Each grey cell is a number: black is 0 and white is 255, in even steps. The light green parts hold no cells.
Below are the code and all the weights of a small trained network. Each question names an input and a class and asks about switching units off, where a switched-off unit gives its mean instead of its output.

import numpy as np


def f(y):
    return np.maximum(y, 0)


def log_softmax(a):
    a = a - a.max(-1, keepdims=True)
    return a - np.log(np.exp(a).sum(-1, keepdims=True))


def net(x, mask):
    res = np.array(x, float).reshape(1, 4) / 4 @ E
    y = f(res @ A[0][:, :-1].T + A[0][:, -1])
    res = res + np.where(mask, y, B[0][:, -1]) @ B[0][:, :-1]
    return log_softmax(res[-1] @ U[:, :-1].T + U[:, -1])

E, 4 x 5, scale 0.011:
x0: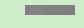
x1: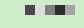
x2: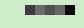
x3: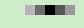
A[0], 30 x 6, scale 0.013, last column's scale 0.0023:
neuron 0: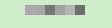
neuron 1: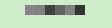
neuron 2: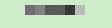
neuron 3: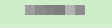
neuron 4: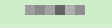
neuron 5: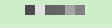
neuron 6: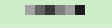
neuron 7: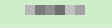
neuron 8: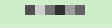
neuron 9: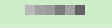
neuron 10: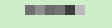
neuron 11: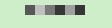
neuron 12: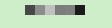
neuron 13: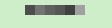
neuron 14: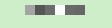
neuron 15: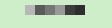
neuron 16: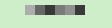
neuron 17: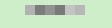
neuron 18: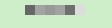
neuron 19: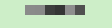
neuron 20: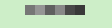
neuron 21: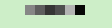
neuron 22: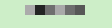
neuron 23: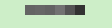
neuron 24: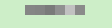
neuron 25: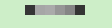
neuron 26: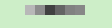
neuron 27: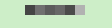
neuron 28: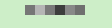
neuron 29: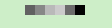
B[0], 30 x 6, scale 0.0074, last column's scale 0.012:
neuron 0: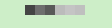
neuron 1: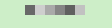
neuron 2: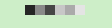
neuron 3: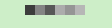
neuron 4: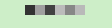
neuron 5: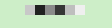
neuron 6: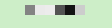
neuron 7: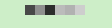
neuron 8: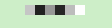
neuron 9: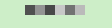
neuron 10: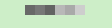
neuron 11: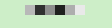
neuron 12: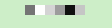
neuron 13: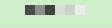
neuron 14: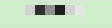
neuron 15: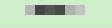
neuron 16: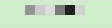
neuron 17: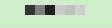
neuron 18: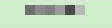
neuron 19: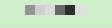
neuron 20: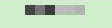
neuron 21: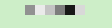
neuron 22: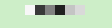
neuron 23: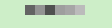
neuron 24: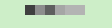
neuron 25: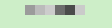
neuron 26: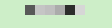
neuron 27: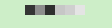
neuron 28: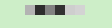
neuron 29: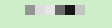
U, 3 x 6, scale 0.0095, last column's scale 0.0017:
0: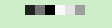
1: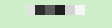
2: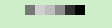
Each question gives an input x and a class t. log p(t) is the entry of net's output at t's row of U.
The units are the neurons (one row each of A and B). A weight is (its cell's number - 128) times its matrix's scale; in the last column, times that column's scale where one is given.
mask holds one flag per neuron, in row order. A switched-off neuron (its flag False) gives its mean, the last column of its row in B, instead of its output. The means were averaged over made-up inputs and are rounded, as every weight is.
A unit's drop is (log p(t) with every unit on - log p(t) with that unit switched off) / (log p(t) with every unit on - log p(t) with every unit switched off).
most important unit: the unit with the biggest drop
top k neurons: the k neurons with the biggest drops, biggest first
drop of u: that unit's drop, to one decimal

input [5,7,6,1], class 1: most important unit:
neuron 8
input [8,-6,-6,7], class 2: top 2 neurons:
(neuron 6; neuron 16)
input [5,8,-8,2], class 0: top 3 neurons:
(neuron 17; neuron 4; neuron 7)
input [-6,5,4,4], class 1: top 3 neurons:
(neuron 8; neuron 11; neuron 5)
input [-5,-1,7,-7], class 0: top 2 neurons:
(neuron 27; neuron 13)
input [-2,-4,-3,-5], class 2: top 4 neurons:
(neuron 29; neuron 8; neuron 5; neuron 11)
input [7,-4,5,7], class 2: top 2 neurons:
(neuron 6; neuron 16)
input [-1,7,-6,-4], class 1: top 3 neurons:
(neuron 8; neuron 5; neuron 11)
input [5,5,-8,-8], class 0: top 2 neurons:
(neuron 17; neuron 4)
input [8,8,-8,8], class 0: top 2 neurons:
(neuron 17; neuron 7)
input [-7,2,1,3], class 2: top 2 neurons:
(neuron 14; neuron 22)
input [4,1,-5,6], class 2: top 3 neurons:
(neuron 6; neuron 21; neuron 16)
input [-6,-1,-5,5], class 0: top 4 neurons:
(neuron 17; neuron 7; neuron 0; neuron 29)
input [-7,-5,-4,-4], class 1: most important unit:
neuron 14
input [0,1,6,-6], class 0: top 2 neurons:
(neuron 27; neuron 13)
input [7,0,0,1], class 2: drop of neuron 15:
0.2
